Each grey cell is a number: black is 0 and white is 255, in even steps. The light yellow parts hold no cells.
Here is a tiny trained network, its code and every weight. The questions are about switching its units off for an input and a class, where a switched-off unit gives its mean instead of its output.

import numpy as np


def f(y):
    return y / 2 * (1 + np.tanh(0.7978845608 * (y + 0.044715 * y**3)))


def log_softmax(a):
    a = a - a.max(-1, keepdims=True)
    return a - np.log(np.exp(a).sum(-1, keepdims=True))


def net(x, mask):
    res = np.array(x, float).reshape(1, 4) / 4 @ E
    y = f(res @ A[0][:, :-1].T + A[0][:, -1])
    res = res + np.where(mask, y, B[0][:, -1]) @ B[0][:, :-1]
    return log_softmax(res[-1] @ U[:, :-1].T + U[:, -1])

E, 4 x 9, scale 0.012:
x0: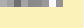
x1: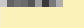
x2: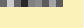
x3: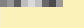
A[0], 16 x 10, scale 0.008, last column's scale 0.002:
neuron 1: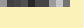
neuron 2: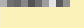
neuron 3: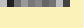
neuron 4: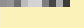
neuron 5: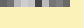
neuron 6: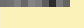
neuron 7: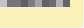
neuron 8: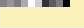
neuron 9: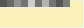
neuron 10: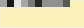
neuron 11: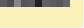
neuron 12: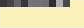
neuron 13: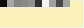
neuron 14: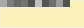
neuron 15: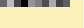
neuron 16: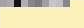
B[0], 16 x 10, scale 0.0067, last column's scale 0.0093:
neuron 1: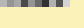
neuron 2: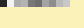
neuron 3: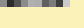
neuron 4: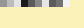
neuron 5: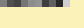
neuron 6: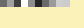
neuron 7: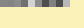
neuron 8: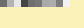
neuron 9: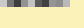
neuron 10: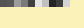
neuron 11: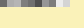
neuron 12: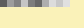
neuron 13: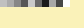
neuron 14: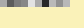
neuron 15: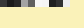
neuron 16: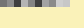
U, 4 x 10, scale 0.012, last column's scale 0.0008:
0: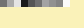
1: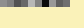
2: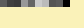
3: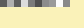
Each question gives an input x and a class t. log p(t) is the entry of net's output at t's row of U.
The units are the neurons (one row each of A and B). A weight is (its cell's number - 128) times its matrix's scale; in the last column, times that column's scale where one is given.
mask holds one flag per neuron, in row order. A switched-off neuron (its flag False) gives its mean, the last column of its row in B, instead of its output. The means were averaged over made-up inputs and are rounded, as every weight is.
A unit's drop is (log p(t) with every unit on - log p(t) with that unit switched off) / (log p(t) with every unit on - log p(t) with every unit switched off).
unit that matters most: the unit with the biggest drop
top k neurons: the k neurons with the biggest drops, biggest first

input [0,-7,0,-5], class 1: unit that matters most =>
neuron 13
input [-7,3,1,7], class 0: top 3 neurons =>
[neuron 4; neuron 8; neuron 16]
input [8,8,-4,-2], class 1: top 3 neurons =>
[neuron 1; neuron 3; neuron 7]
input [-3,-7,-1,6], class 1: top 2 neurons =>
[neuron 9; neuron 5]
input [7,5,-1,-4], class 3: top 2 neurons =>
[neuron 2; neuron 16]
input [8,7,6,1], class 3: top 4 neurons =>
[neuron 16; neuron 2; neuron 13; neuron 5]
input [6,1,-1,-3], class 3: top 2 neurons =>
[neuron 4; neuron 16]
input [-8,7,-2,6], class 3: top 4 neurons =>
[neuron 6; neuron 12; neuron 13; neuron 5]
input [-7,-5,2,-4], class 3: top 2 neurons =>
[neuron 11; neuron 12]
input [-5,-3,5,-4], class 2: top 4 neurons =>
[neuron 15; neuron 8; neuron 4; neuron 2]
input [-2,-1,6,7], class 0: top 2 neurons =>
[neuron 8; neuron 4]
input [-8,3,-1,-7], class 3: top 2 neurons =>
[neuron 6; neuron 12]
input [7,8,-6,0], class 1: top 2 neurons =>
[neuron 3; neuron 1]
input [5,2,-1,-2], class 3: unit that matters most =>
neuron 4
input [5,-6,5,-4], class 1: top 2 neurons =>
[neuron 13; neuron 4]
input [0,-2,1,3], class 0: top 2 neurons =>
[neuron 15; neuron 3]
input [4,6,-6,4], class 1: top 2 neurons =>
[neuron 15; neuron 3]
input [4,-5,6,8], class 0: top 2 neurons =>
[neuron 8; neuron 4]
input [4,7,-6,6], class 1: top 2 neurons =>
[neuron 3; neuron 14]
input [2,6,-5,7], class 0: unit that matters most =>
neuron 4
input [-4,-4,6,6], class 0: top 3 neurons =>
[neuron 8; neuron 4; neuron 3]
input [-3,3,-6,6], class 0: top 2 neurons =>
[neuron 4; neuron 8]
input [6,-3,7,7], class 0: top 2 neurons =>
[neuron 8; neuron 4]
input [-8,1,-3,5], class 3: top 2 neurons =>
[neuron 6; neuron 12]
